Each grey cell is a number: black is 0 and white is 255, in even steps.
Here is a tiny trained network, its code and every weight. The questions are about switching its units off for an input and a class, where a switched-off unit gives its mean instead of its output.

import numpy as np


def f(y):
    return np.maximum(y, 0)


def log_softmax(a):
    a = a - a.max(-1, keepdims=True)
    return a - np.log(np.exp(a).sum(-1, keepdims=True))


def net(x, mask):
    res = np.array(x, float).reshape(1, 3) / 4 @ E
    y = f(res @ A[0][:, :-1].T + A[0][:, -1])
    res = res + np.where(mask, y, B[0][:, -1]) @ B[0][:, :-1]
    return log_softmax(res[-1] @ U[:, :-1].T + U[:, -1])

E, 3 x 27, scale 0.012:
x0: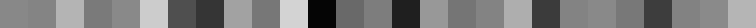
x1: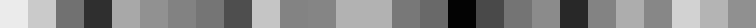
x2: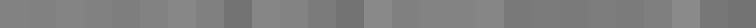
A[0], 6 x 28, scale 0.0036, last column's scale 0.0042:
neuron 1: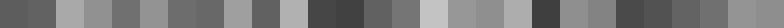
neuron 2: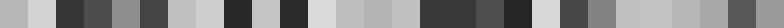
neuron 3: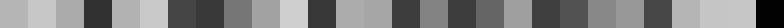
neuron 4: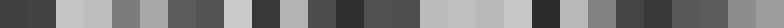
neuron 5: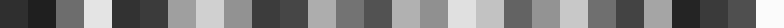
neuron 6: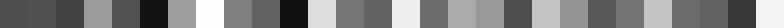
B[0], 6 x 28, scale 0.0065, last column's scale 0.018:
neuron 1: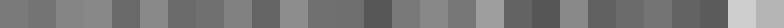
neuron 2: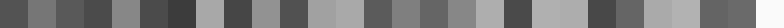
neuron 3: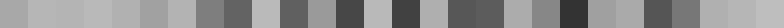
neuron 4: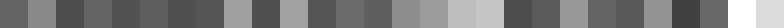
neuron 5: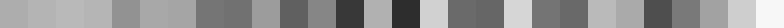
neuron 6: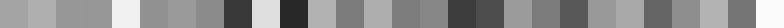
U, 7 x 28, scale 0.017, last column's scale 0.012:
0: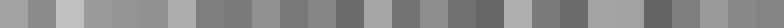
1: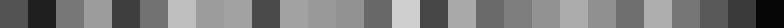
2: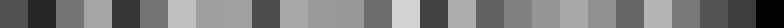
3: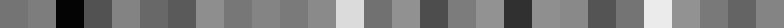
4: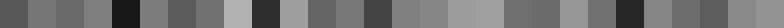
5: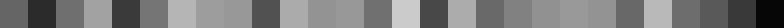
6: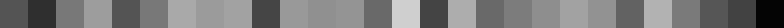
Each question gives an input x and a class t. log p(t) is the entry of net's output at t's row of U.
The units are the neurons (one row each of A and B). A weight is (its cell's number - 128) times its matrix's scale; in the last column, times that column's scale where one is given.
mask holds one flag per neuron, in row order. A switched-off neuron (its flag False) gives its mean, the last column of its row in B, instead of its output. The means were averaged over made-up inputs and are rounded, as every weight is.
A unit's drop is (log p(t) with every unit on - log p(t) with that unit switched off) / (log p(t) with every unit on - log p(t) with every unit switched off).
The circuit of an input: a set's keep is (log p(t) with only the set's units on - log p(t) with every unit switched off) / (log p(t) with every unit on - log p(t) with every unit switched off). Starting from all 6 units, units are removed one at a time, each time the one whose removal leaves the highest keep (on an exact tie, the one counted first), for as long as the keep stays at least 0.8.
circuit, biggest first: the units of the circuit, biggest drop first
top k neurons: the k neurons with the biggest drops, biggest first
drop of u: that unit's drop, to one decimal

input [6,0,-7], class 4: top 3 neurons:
[neuron 6; neuron 5; neuron 4]
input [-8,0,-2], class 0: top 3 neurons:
[neuron 6; neuron 5; neuron 4]
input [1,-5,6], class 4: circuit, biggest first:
[neuron 4]
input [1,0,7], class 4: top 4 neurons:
[neuron 6; neuron 5; neuron 3; neuron 2]
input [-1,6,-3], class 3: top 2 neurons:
[neuron 5; neuron 2]
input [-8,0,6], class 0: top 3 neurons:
[neuron 6; neuron 5; neuron 4]
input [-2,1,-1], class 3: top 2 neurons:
[neuron 5; neuron 3]
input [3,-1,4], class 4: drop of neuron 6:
0.1
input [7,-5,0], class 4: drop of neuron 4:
0.0
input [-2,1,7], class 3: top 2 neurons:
[neuron 5; neuron 3]
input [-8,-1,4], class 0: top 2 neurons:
[neuron 5; neuron 6]
